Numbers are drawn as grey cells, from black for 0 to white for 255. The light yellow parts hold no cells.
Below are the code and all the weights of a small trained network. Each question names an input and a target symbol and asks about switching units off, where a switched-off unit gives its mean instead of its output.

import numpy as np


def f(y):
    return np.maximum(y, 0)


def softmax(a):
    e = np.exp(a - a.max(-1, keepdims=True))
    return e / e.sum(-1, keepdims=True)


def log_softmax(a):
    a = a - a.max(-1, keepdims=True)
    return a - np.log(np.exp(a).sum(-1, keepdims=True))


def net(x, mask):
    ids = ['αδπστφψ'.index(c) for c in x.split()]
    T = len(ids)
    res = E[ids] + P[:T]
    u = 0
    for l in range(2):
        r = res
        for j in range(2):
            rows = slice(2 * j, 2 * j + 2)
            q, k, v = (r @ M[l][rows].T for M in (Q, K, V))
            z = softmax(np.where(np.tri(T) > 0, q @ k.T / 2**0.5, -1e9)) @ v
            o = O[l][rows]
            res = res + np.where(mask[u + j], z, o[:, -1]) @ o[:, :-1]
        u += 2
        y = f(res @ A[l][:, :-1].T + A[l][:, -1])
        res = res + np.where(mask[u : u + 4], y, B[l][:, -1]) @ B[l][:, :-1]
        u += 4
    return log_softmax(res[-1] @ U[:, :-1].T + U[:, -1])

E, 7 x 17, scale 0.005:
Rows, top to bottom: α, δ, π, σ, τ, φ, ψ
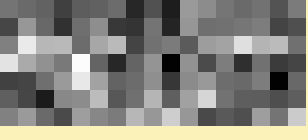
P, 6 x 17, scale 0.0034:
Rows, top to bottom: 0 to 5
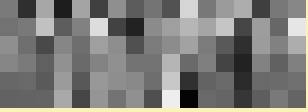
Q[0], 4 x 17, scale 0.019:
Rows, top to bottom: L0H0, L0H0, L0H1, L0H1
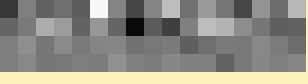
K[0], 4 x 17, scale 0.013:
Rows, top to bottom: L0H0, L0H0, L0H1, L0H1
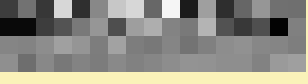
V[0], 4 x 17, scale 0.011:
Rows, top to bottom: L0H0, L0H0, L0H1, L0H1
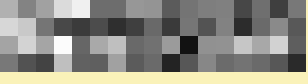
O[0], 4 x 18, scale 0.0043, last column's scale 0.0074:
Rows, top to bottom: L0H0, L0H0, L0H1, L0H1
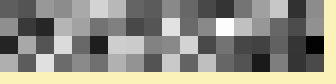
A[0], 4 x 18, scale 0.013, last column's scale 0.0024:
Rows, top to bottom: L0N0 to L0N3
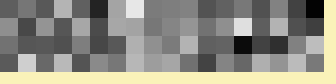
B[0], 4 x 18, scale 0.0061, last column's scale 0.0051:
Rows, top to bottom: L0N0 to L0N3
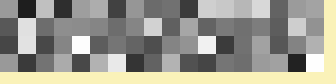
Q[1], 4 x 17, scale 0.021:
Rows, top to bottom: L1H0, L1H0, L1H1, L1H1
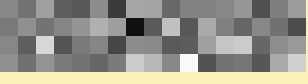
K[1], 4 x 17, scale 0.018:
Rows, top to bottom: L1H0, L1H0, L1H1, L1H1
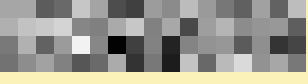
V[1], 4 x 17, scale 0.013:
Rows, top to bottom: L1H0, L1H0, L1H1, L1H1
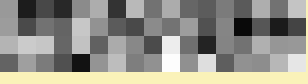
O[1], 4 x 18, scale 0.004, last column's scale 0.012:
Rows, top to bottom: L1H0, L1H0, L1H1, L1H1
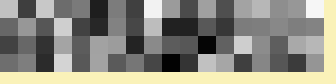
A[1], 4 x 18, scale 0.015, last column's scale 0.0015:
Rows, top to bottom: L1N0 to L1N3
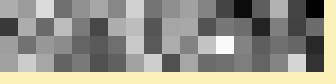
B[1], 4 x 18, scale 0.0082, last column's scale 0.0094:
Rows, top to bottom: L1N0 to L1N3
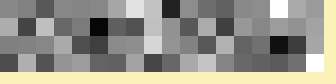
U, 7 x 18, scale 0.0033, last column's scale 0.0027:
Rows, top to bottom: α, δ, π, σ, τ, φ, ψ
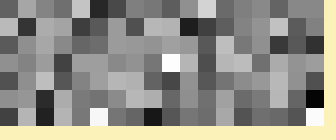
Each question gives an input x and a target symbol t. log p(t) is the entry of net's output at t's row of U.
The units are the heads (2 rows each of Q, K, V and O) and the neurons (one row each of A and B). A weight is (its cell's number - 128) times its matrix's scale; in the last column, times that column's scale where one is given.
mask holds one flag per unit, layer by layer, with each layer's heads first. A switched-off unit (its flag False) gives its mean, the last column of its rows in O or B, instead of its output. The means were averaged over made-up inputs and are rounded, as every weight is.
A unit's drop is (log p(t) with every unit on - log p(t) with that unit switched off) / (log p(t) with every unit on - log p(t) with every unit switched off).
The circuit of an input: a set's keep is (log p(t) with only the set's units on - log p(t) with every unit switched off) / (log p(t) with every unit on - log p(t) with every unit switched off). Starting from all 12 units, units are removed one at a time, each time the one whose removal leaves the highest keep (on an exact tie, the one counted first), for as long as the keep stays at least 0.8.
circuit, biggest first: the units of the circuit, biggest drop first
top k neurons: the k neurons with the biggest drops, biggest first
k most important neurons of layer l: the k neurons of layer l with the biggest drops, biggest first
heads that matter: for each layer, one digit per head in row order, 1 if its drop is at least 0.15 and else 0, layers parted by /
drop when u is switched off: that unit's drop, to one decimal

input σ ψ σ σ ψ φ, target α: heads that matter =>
11 / 11
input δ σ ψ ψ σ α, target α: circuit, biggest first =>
(L0N3; L1H1; L1N3; L1H0)
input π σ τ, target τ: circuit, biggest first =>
(L1N0; L1H1; L0H0; L1H0)
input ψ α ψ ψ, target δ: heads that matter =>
01 / 10
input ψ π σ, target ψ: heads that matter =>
01 / 10
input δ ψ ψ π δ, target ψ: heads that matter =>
01 / 11
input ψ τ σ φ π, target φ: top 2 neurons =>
(L1N0; L1N2)
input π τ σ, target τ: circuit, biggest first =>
(L1N0; L1H1; L1H0; L0H1)
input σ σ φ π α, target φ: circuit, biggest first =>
(L1H1; L1N0; L1H0; L1N2)
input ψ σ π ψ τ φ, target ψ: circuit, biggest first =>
(L1H0; L1H1)
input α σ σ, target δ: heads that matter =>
11 / 10
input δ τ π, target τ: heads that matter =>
10 / 11
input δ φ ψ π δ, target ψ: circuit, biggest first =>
(L1H0; L1H1)
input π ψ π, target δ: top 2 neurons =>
(L1N1; L0N3)
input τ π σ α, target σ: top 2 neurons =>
(L0N3; L1N3)
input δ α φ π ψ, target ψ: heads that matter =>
00 / 11
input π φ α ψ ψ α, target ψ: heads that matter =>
01 / 11
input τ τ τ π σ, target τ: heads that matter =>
10 / 11
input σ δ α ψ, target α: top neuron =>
(L0N3)
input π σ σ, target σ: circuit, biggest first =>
(L0H0; L1H1; L1H0)
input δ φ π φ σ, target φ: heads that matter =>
01 / 11
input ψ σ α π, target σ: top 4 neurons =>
(L0N3; L0N2; L1N3; L0N1)
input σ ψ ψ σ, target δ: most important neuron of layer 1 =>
(L1N3)
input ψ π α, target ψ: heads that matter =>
01 / 10
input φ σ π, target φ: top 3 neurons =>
(L1N0; L0N0; L1N2)
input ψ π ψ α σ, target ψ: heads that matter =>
01 / 11
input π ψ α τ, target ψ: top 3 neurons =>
(L0N0; L0N3; L1N1)
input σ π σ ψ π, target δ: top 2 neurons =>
(L1N1; L1N3)
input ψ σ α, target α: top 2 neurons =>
(L1N3; L0N3)
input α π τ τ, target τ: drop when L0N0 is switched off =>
0.0
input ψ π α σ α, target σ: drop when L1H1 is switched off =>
0.8
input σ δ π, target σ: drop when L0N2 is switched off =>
0.1
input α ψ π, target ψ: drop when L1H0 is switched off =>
0.5
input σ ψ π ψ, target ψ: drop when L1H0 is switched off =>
0.4
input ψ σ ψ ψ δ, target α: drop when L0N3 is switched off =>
2.1
